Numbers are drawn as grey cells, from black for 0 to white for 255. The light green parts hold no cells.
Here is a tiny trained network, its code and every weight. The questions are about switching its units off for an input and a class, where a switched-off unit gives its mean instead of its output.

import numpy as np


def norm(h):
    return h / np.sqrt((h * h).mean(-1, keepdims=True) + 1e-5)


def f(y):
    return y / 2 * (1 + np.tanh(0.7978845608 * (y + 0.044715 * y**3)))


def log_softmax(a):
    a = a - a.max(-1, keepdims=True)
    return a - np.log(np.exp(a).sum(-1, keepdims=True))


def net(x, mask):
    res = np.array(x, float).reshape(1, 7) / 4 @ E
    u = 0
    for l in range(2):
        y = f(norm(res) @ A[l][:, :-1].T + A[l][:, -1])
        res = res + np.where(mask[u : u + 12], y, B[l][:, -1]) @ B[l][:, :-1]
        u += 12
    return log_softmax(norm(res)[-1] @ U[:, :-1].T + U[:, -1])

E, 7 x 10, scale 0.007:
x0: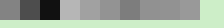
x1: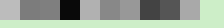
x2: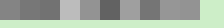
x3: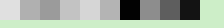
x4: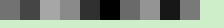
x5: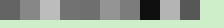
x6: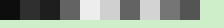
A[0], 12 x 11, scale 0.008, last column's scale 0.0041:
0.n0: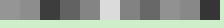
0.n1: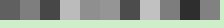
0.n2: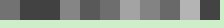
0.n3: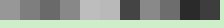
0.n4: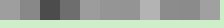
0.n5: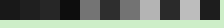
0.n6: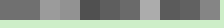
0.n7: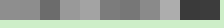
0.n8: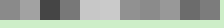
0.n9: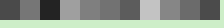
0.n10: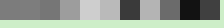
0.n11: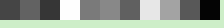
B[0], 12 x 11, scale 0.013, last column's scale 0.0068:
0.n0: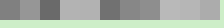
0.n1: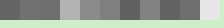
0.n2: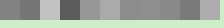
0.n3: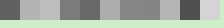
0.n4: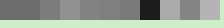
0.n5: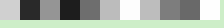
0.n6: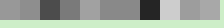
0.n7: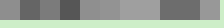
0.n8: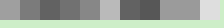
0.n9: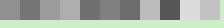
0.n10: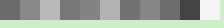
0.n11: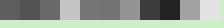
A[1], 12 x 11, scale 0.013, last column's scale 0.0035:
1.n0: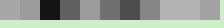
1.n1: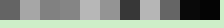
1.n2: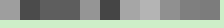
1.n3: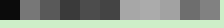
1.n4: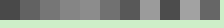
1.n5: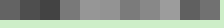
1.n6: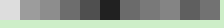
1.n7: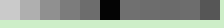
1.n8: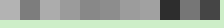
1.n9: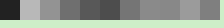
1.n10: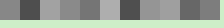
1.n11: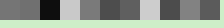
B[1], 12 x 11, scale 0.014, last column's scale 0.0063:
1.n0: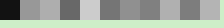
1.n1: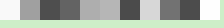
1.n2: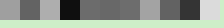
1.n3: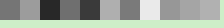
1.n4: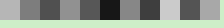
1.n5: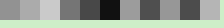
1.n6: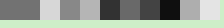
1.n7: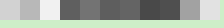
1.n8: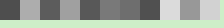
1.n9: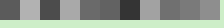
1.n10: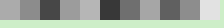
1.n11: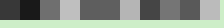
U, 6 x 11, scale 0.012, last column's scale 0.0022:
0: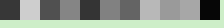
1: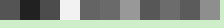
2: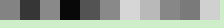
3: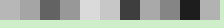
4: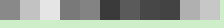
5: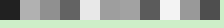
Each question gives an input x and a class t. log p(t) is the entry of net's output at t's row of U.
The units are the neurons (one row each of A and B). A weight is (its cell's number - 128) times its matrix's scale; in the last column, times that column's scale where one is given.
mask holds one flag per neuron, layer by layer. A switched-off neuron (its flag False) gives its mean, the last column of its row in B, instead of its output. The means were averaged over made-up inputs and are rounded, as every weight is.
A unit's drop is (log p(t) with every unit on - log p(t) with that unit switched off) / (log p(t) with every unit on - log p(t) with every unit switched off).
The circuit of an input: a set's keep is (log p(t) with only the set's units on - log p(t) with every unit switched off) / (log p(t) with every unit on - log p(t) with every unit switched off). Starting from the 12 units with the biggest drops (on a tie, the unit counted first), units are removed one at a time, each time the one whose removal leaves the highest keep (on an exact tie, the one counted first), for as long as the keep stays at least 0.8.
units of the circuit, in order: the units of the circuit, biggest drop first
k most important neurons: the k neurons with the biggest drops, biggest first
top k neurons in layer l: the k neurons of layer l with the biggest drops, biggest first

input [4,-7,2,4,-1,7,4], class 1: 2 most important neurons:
[0.n11; 0.n1]
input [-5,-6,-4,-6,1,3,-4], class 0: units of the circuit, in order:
[1.n3; 1.n9]
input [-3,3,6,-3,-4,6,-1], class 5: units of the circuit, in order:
[0.n5; 1.n7; 1.n6]
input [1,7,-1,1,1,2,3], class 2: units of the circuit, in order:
[0.n5]
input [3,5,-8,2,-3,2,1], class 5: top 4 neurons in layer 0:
[0.n0; 0.n8; 0.n1; 0.n4]
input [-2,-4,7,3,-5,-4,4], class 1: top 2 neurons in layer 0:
[0.n11; 0.n9]
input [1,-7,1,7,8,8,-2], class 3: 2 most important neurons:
[1.n1; 0.n1]
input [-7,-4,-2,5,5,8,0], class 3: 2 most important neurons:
[1.n1; 0.n11]
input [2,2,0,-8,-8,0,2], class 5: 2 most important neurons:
[1.n0; 0.n0]
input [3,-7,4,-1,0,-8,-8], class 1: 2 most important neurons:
[1.n11; 0.n11]
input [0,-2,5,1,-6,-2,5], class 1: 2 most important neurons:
[0.n11; 0.n9]
